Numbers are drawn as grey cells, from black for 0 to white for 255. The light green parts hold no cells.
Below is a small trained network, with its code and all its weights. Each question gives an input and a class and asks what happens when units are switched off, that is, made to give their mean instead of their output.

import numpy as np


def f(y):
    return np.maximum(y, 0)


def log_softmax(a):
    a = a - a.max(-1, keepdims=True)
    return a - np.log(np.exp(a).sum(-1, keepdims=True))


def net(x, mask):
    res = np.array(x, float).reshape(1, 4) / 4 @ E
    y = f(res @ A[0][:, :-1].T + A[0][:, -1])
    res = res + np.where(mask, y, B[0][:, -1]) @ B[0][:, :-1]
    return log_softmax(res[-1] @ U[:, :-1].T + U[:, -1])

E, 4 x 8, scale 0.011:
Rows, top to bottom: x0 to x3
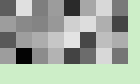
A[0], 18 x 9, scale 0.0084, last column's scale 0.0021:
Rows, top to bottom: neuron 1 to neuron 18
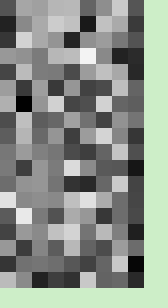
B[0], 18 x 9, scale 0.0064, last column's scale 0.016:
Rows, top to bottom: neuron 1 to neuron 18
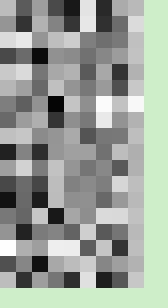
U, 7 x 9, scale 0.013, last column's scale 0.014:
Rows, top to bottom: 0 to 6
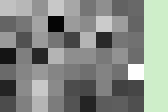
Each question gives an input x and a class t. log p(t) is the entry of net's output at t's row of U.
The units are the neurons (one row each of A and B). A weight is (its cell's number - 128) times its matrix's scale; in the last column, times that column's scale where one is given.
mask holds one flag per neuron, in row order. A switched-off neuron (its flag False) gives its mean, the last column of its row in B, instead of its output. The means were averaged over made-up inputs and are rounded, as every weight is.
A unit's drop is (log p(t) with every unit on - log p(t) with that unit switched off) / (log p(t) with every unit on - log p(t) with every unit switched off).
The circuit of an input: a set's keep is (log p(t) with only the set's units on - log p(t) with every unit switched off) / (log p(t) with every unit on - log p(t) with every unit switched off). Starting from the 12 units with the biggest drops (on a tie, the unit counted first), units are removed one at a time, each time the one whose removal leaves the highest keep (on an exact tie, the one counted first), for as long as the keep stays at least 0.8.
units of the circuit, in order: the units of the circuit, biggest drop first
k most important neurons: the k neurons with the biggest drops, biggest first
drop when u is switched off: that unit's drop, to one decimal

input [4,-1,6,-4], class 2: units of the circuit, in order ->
[neuron 1; neuron 2]
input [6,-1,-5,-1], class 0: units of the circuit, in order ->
[neuron 3]
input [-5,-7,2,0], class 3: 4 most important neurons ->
[neuron 10; neuron 17; neuron 12; neuron 3]
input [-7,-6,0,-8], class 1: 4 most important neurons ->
[neuron 14; neuron 8; neuron 3; neuron 5]
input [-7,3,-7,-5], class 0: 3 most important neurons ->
[neuron 16; neuron 2; neuron 11]
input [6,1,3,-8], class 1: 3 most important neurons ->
[neuron 14; neuron 8; neuron 16]
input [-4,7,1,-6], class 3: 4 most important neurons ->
[neuron 13; neuron 7; neuron 4; neuron 11]
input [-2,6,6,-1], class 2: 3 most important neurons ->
[neuron 1; neuron 2; neuron 15]
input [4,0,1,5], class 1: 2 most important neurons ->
[neuron 7; neuron 16]
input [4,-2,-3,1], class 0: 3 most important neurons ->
[neuron 2; neuron 3; neuron 1]
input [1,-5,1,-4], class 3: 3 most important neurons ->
[neuron 7; neuron 10; neuron 12]
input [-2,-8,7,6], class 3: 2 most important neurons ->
[neuron 17; neuron 12]
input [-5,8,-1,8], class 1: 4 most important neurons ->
[neuron 7; neuron 12; neuron 17; neuron 10]
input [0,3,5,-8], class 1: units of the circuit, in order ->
[neuron 14]
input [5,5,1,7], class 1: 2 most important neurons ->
[neuron 7; neuron 16]
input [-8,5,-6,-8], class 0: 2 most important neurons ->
[neuron 16; neuron 7]
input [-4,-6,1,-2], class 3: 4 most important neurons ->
[neuron 10; neuron 17; neuron 12; neuron 3]
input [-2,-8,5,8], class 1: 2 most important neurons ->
[neuron 7; neuron 13]
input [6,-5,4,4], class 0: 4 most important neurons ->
[neuron 3; neuron 5; neuron 9; neuron 13]
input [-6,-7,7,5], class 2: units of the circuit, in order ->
[neuron 2]
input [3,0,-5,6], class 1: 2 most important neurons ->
[neuron 7; neuron 2]
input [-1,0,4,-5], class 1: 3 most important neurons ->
[neuron 14; neuron 8; neuron 18]
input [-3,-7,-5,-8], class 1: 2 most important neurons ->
[neuron 14; neuron 8]
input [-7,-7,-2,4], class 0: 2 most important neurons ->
[neuron 16; neuron 6]
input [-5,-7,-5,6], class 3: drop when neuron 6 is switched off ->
0.2
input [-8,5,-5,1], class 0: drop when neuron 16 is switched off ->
0.1
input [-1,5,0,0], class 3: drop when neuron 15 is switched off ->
0.0
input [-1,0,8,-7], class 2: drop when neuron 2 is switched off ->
0.7
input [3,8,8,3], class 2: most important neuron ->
[neuron 2]
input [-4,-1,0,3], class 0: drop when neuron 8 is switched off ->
0.1
